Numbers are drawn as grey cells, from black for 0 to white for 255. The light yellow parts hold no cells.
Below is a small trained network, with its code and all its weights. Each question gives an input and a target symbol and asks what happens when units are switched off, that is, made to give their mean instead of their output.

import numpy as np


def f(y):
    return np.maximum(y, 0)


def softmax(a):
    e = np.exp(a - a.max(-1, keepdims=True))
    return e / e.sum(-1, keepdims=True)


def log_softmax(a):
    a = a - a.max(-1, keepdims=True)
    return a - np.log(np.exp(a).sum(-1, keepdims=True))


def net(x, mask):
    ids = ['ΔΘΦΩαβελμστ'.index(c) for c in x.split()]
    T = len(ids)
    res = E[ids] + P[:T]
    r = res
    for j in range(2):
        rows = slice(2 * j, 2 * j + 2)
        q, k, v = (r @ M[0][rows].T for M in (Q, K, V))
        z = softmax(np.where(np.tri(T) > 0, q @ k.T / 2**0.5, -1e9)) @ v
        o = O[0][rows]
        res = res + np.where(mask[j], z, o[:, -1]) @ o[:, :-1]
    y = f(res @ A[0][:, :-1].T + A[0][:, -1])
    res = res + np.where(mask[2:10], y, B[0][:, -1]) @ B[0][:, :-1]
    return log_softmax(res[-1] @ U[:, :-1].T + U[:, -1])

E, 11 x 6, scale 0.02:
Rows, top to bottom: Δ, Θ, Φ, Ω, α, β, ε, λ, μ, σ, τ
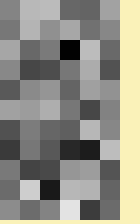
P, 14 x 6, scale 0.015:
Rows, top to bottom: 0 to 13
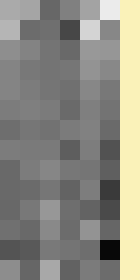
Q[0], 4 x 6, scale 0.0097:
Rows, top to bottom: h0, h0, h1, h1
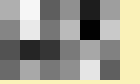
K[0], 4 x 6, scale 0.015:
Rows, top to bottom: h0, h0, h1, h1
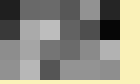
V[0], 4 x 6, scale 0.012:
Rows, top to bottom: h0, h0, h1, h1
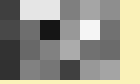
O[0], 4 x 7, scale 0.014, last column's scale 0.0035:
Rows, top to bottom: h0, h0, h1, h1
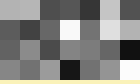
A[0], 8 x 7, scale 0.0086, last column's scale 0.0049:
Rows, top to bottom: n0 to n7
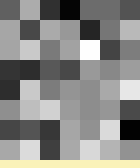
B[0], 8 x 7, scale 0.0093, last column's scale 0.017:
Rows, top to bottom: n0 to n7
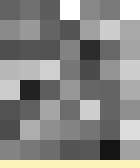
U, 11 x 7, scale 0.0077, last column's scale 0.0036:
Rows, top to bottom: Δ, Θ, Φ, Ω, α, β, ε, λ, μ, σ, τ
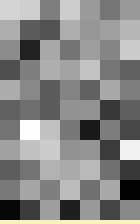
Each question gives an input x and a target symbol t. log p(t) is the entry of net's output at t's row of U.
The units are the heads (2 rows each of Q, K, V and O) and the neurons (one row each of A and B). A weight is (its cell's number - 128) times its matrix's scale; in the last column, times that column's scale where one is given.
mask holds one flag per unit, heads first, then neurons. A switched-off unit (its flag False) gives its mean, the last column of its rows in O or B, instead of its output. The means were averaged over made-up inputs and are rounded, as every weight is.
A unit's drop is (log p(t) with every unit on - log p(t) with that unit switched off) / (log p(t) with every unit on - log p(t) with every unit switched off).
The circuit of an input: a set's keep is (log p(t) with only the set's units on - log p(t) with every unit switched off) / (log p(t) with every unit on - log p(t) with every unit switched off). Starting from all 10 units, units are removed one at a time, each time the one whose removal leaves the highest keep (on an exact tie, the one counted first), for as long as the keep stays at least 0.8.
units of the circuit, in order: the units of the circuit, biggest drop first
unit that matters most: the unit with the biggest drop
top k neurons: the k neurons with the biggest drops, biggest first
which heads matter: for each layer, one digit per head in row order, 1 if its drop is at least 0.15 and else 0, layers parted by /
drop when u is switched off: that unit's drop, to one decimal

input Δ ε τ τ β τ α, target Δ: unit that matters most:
n0
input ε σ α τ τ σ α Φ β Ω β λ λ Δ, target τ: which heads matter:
10
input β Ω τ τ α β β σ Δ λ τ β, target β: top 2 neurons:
(n3 n2)
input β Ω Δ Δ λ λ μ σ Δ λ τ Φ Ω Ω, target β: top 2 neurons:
(n0 n3)
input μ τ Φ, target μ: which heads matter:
10
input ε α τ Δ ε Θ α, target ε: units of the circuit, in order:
(n6 n0 h0)
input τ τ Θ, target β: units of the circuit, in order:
(h1 n7 n3)
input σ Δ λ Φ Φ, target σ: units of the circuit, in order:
(h0 n6)
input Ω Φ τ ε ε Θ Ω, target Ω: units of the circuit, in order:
(h0 n6)
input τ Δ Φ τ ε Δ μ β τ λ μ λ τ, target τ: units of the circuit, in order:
(n0 n3)
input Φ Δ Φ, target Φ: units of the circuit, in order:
(h1 n6)
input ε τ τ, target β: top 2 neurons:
(n2 n3)
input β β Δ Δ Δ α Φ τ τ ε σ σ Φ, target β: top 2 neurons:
(n0 n2)
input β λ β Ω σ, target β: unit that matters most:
n7
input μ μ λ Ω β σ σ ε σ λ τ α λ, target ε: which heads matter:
01
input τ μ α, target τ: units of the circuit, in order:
(h0 n2)
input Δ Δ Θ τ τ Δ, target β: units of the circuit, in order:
(h1 n3 n7)
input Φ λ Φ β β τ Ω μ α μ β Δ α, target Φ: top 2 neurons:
(n6 n0)
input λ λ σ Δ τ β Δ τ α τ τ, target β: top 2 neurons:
(n3 n2)
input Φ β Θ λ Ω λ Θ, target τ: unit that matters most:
h0
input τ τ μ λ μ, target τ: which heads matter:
10
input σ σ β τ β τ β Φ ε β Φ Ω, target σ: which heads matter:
10
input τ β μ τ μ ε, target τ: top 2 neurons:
(n2 n0)
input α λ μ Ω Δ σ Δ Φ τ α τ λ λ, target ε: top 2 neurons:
(n3 n4)
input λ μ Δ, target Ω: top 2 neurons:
(n6 n5)
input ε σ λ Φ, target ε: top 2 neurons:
(n6 n3)
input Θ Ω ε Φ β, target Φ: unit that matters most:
n0
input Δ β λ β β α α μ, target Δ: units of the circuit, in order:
(h0 n0)
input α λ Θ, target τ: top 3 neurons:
(n0 n3 n5)
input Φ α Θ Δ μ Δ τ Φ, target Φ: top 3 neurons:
(n6 n0 n7)
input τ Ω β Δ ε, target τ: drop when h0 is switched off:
0.9
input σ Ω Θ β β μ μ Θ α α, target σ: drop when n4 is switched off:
0.1
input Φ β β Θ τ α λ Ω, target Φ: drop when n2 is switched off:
0.0
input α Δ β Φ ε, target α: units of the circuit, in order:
(h0)
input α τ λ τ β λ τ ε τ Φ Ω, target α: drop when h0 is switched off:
0.7
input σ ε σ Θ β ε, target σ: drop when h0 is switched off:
1.1
